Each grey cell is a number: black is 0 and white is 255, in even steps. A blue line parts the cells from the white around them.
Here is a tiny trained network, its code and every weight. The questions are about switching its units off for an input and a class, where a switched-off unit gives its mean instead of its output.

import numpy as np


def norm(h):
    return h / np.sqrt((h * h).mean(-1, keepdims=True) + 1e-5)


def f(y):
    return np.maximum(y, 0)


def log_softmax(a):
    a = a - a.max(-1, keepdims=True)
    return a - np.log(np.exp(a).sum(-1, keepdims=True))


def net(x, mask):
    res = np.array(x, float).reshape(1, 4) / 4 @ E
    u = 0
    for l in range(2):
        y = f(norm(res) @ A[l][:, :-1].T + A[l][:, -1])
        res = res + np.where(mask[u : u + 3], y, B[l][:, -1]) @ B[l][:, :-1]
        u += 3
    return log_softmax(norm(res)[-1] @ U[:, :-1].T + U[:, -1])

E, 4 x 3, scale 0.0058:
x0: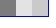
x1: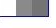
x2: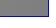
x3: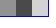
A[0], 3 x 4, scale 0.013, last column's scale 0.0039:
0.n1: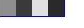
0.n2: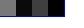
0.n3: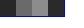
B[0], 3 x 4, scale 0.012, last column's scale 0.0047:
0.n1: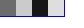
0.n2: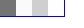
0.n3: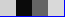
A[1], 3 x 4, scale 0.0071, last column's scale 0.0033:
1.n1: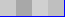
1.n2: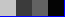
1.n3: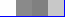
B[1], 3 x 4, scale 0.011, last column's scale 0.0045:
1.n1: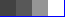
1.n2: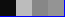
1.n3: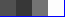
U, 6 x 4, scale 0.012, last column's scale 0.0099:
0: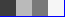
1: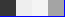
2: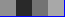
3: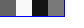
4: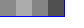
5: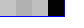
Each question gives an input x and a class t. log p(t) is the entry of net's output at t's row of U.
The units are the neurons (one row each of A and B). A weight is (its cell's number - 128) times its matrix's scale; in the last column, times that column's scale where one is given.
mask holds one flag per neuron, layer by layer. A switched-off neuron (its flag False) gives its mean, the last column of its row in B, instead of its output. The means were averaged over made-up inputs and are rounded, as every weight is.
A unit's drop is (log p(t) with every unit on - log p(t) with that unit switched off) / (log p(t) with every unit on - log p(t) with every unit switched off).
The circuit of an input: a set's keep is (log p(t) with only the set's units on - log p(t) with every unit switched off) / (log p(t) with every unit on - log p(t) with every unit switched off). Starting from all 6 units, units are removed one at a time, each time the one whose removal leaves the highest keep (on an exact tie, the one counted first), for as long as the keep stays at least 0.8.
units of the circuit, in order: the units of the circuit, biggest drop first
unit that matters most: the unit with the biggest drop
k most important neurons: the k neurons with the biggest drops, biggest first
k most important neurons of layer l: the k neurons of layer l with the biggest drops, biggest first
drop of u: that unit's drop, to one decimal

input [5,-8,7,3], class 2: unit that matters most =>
0.n3
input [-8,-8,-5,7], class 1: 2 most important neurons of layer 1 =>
[1.n3, 1.n1]
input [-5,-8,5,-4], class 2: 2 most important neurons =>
[0.n3, 0.n1]
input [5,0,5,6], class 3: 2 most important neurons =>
[0.n1, 0.n2]
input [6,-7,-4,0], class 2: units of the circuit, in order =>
[0.n3, 0.n2]
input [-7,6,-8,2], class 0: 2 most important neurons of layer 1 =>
[1.n1, 1.n3]
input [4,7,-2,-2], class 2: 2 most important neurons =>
[0.n2, 0.n1]
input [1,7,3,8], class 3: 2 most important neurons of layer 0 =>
[0.n1, 0.n3]
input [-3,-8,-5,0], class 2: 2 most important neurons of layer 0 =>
[0.n3, 0.n1]
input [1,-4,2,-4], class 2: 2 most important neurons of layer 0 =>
[0.n2, 0.n3]
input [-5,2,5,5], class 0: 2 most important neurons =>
[0.n1, 0.n2]
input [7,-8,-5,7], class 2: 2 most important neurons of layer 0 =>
[0.n3, 0.n2]
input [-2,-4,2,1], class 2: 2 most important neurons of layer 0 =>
[0.n3, 0.n1]
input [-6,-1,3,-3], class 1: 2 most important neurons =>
[0.n2, 0.n1]
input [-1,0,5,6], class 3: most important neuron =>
[0.n1]
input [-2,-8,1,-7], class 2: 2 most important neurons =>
[0.n3, 0.n1]
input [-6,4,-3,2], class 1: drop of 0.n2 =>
0.5
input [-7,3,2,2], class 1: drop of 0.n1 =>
0.0
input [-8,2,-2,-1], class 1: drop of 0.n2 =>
0.6
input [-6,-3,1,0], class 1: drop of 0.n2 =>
1.0
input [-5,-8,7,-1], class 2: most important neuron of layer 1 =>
[1.n1]
